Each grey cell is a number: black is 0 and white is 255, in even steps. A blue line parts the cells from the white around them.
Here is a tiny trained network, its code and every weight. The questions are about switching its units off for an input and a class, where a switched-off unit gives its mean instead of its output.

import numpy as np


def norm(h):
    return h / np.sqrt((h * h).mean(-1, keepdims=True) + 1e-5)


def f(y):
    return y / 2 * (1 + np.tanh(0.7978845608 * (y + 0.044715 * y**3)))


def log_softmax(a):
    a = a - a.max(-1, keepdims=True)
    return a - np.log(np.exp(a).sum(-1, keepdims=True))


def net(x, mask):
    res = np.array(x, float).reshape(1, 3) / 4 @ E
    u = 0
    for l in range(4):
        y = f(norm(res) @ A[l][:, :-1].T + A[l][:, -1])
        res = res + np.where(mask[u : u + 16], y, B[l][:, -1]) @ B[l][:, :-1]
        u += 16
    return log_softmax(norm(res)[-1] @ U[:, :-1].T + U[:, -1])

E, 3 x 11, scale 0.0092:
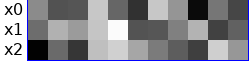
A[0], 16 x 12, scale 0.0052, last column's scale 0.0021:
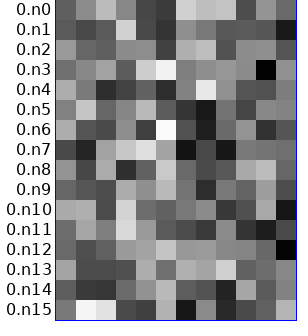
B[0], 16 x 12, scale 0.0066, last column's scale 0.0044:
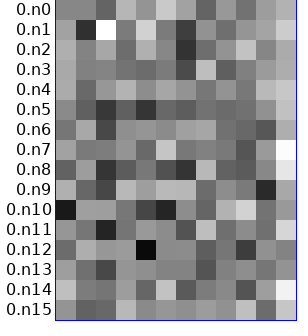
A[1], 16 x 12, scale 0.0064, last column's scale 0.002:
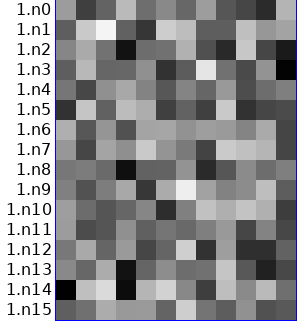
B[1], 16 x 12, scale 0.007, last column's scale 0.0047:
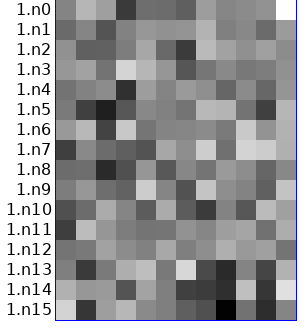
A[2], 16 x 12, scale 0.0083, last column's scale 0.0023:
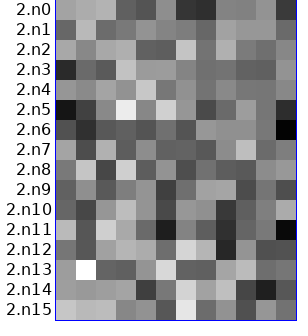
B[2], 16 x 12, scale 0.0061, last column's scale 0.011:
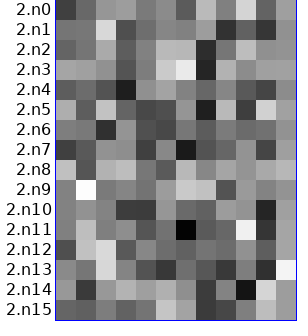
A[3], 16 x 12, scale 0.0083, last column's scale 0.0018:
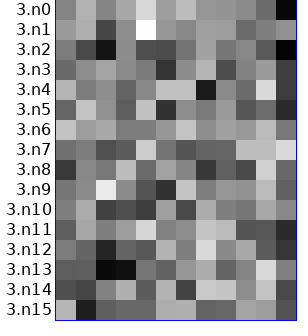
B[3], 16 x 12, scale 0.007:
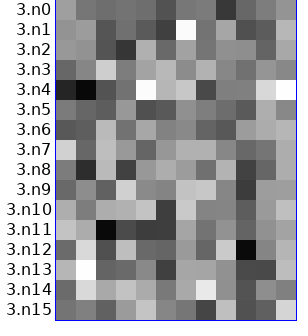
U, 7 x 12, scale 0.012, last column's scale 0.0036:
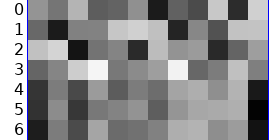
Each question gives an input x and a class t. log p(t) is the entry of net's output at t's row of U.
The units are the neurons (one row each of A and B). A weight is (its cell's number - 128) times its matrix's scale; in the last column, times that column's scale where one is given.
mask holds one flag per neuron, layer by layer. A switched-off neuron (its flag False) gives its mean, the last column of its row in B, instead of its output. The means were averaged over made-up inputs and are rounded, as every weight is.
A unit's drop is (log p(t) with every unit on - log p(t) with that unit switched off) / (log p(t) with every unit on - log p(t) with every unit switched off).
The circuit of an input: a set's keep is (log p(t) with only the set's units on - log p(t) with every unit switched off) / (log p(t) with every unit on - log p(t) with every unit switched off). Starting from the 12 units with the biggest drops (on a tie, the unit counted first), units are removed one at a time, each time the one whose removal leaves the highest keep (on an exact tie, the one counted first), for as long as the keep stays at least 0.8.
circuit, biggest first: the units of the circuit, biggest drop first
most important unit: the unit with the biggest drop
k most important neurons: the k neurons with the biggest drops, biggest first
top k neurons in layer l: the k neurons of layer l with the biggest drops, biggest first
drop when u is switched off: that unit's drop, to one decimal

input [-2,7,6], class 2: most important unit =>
1.n5
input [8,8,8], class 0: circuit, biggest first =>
2.n10, 2.n12, 3.n4
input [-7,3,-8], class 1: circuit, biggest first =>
1.n13, 2.n15
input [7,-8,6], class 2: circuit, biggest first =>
2.n13, 3.n12, 3.n13
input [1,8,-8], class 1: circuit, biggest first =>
2.n14, 2.n15
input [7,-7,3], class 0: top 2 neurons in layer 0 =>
0.n1, 0.n5
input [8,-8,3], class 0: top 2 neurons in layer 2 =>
2.n12, 2.n11
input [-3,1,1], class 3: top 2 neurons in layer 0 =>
0.n3, 0.n5
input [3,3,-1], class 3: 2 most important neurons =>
0.n11, 0.n1
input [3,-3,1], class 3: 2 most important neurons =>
0.n14, 0.n1
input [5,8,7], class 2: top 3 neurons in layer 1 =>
1.n5, 1.n0, 1.n10
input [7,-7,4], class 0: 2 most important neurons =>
0.n1, 2.n12
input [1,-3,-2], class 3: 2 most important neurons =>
0.n4, 1.n14
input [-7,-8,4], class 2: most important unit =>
0.n8
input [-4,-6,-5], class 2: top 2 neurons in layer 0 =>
0.n8, 0.n14
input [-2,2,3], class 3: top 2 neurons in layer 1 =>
1.n13, 1.n0
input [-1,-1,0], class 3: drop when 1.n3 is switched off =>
0.5
